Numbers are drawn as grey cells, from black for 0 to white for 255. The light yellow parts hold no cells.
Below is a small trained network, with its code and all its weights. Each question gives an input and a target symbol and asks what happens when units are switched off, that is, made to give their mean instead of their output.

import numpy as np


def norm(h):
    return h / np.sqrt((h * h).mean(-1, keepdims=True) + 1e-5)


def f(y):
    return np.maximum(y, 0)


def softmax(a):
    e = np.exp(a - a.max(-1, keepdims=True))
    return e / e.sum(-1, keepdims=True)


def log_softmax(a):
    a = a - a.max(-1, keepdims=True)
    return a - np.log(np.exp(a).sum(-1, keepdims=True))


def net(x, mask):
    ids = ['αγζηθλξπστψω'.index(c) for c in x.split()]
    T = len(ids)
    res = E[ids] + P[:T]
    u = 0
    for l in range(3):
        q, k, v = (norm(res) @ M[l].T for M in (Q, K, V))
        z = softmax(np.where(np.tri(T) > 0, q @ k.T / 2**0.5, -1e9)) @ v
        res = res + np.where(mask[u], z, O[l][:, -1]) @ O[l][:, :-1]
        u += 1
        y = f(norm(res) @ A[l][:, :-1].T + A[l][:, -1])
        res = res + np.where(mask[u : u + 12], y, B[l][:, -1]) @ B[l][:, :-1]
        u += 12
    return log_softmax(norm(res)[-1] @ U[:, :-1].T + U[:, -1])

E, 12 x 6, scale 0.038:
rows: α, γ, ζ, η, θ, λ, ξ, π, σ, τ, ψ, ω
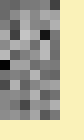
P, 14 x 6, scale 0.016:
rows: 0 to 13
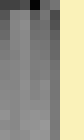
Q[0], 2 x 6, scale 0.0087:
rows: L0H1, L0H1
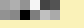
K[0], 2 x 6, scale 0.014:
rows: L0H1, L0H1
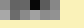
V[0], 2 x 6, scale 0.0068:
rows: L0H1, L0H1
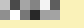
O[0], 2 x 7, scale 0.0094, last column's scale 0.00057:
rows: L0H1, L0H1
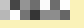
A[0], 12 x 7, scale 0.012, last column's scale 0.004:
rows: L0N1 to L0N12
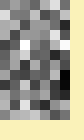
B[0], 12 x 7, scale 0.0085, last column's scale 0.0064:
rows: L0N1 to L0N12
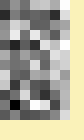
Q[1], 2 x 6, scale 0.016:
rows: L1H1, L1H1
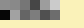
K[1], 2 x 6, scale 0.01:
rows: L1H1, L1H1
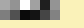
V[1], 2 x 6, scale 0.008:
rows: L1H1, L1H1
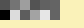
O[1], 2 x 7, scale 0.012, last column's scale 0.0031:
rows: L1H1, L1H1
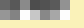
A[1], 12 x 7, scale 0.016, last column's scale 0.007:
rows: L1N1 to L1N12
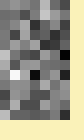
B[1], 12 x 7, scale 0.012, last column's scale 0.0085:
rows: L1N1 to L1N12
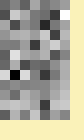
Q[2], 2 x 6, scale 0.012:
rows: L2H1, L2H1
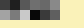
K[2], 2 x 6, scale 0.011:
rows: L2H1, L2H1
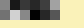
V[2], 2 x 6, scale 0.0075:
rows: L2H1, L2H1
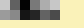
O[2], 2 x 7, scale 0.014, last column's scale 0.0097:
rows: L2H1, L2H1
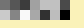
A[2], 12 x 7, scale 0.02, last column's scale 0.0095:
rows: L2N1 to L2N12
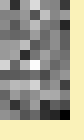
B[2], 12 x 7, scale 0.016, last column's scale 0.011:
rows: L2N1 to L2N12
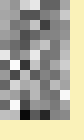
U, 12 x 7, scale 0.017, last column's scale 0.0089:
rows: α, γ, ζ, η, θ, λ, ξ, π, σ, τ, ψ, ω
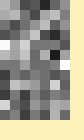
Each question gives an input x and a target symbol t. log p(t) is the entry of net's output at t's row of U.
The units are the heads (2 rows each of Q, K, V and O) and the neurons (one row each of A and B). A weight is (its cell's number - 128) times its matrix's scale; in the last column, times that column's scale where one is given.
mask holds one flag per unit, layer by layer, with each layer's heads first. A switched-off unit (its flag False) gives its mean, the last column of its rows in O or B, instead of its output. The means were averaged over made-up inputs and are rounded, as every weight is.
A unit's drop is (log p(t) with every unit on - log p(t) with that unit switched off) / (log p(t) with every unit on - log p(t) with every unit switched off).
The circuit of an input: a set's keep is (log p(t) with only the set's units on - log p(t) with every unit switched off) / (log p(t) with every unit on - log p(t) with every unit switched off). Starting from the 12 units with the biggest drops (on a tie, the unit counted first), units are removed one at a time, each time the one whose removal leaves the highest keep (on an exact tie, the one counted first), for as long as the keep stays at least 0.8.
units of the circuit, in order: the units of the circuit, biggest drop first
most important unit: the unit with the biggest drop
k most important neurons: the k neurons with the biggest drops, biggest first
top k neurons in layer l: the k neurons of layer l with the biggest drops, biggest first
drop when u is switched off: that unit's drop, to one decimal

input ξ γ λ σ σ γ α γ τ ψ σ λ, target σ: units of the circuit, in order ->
[L1H1, L2N7]
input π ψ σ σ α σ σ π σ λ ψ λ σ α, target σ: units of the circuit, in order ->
[L1H1, L0N6, L2N9]
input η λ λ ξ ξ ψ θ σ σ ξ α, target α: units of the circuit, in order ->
[L2N12, L2H1]
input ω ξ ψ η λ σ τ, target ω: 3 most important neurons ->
[L0N7, L1N2, L1N5]
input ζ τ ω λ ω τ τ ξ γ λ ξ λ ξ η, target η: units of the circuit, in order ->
[L0N2]
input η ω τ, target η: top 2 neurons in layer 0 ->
[L0N11, L0N2]
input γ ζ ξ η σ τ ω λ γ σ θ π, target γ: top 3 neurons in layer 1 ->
[L1N5, L1N2, L1N10]
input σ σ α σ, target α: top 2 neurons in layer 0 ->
[L0N9, L0N6]
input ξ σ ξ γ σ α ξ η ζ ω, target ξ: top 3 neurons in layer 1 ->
[L1N5, L1N11, L1N8]
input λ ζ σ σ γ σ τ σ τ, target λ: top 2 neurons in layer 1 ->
[L1N5, L1N4]
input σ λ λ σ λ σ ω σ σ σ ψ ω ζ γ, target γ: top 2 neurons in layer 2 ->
[L2N2, L2N1]
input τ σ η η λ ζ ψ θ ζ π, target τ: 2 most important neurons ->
[L0N7, L2N11]
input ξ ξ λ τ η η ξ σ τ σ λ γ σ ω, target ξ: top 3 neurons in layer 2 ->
[L2N8, L2N7, L2N6]
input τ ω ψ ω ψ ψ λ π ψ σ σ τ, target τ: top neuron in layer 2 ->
[L2N11]
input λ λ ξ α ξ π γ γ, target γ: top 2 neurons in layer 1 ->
[L1N2, L1N11]
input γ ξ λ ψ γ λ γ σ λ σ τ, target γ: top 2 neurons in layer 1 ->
[L1N5, L1N2]
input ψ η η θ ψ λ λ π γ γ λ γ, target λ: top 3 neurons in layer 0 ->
[L0N4, L0N10, L0N6]
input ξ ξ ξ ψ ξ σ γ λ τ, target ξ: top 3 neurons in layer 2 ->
[L2N8, L2N7, L2N6]
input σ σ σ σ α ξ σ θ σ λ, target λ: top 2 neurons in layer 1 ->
[L1N8, L1N11]
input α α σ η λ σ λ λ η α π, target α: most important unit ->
L1H1
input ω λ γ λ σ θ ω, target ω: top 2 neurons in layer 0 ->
[L0N7, L0N2]
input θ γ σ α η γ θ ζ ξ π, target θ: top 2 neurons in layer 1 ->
[L1N5, L1N8]
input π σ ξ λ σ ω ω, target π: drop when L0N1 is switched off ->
0.2
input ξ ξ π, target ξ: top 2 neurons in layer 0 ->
[L0N7, L0N6]
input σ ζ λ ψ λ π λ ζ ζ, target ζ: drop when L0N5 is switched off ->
0.4
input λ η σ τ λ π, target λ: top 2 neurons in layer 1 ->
[L1N5, L1N4]
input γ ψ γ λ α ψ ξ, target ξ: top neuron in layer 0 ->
[L0N5]
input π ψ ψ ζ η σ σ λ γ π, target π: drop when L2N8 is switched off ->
0.3
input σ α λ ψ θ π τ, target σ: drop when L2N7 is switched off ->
0.0
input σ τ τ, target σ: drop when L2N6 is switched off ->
0.1
